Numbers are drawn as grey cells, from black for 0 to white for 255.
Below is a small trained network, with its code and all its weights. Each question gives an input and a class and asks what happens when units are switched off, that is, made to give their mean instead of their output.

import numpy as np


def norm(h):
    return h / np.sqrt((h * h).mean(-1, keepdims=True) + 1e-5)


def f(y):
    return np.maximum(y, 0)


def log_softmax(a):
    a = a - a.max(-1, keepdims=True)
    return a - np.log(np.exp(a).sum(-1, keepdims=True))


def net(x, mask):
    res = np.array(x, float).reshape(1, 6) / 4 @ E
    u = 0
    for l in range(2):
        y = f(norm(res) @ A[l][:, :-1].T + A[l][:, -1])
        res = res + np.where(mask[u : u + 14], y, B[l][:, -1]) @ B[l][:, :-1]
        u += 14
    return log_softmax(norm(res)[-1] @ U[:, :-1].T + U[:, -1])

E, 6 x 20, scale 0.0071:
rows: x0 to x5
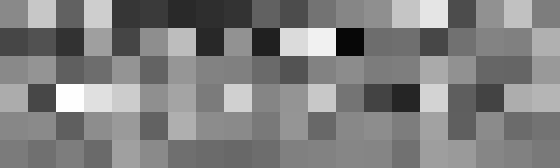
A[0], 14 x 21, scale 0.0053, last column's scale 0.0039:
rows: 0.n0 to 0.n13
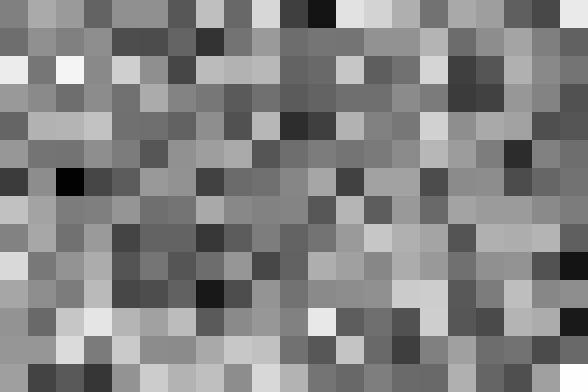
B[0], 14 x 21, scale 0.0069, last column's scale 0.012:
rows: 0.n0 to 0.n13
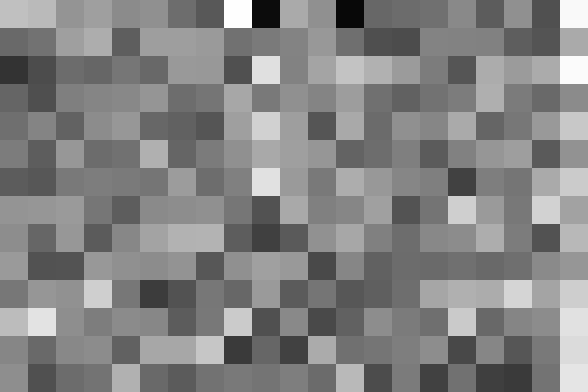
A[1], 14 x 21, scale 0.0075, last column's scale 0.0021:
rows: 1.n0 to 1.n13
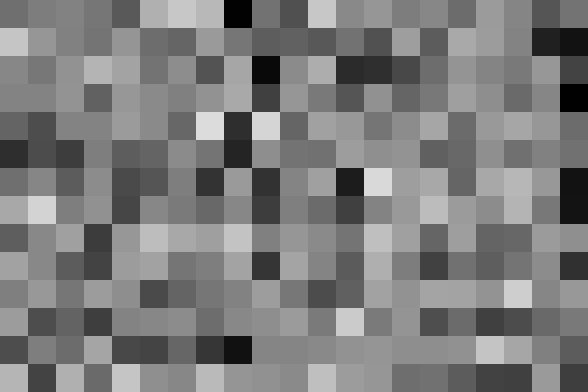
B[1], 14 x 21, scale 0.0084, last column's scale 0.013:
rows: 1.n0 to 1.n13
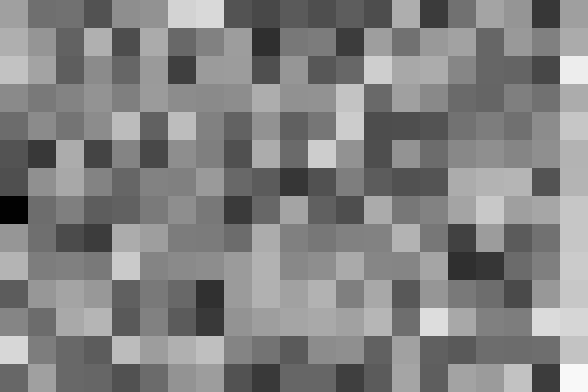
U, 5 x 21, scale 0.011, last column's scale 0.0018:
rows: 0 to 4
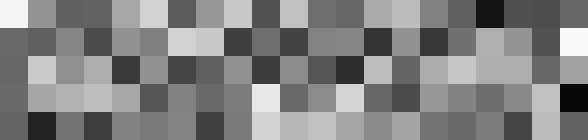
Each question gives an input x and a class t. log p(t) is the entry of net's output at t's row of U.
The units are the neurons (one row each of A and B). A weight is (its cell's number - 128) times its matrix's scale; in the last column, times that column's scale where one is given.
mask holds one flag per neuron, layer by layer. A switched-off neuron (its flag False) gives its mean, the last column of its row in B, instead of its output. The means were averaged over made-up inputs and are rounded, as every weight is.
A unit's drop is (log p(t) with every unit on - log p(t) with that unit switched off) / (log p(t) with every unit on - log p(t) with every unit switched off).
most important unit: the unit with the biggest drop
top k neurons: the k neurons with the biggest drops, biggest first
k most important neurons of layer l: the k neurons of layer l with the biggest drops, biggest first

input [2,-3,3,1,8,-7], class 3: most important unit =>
0.n2
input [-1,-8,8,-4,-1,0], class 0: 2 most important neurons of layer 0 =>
(0.n0; 0.n10)
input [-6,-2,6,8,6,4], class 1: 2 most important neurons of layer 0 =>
(0.n0; 0.n2)
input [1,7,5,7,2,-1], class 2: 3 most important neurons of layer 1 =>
(1.n7; 1.n6; 1.n12)
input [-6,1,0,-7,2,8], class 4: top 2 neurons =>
(0.n6; 0.n11)
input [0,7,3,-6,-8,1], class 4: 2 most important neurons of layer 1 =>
(1.n13; 1.n11)
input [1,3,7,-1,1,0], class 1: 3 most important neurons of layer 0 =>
(0.n0; 0.n13; 0.n4)
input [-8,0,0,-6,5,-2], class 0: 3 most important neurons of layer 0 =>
(0.n2; 0.n0; 0.n4)
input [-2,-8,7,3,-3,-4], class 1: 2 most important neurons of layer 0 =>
(0.n2; 0.n12)
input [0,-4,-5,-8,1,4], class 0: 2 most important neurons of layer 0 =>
(0.n10; 0.n0)
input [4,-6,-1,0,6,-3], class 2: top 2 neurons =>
(0.n0; 0.n6)
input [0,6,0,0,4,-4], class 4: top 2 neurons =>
(0.n6; 0.n0)
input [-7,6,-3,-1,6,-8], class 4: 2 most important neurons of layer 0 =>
(0.n0; 0.n11)
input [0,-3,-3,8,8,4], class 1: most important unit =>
0.n12
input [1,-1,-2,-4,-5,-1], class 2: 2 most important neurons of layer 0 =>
(0.n13; 0.n0)
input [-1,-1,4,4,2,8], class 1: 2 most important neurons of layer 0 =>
(0.n2; 0.n0)
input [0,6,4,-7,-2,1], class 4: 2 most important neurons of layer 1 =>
(1.n13; 1.n11)
